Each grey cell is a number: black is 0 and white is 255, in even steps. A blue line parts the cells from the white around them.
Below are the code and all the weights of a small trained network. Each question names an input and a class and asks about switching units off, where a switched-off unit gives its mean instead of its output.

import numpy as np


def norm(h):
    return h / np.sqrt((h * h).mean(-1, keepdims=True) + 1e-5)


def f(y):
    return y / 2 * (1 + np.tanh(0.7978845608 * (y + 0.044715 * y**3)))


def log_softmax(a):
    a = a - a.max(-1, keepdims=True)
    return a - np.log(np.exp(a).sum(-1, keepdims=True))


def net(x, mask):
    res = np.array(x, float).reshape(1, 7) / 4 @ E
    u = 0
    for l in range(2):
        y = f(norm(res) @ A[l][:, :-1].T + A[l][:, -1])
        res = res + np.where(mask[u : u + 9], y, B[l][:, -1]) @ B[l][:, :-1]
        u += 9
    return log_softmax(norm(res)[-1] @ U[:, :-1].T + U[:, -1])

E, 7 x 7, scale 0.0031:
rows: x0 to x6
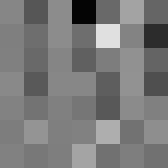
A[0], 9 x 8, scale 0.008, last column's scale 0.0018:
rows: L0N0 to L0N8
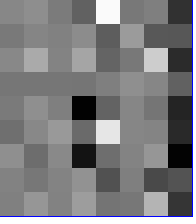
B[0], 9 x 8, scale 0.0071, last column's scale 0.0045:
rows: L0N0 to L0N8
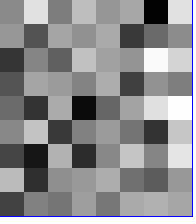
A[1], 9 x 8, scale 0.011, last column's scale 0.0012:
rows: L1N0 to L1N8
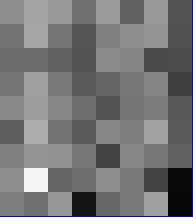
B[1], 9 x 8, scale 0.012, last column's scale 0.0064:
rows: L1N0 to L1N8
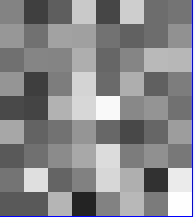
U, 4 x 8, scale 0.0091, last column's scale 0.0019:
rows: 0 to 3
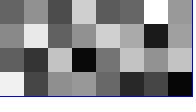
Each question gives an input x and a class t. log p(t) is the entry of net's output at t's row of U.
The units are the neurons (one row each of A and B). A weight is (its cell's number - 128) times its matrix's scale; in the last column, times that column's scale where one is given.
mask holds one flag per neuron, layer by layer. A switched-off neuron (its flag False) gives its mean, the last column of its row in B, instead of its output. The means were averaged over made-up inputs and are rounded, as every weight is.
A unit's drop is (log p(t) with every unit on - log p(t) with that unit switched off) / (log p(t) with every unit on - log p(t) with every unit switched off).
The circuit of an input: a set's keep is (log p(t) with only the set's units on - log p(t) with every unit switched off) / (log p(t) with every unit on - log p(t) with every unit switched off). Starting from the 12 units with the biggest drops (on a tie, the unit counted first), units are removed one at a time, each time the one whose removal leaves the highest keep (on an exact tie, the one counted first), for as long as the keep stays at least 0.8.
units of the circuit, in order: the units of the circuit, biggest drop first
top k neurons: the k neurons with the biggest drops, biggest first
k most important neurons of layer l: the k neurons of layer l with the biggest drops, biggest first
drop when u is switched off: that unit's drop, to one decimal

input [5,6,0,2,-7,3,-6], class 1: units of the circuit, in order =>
L0N0
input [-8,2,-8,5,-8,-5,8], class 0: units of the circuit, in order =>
L1N7; L1N8
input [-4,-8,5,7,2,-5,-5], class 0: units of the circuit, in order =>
L1N8; L1N7; L0N4
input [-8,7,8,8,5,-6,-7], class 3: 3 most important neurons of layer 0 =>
L0N0; L0N7; L0N5
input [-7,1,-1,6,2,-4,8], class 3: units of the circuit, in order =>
L1N7; L1N8; L0N7
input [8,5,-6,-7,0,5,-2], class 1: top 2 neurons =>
L0N0; L0N5
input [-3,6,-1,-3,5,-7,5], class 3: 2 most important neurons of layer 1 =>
L1N7; L1N8
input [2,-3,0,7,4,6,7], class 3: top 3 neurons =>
L0N4; L1N8; L1N7
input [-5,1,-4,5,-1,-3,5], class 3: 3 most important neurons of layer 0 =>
L0N7; L0N4; L0N2
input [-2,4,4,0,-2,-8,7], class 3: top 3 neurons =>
L1N7; L1N8; L0N4
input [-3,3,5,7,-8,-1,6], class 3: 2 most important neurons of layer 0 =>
L0N7; L0N0
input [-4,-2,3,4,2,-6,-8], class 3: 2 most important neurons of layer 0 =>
L0N4; L0N7
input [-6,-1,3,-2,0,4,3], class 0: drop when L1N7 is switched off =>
0.2
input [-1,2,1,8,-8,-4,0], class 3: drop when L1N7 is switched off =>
0.4
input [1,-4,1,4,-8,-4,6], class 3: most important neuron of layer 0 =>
L0N4
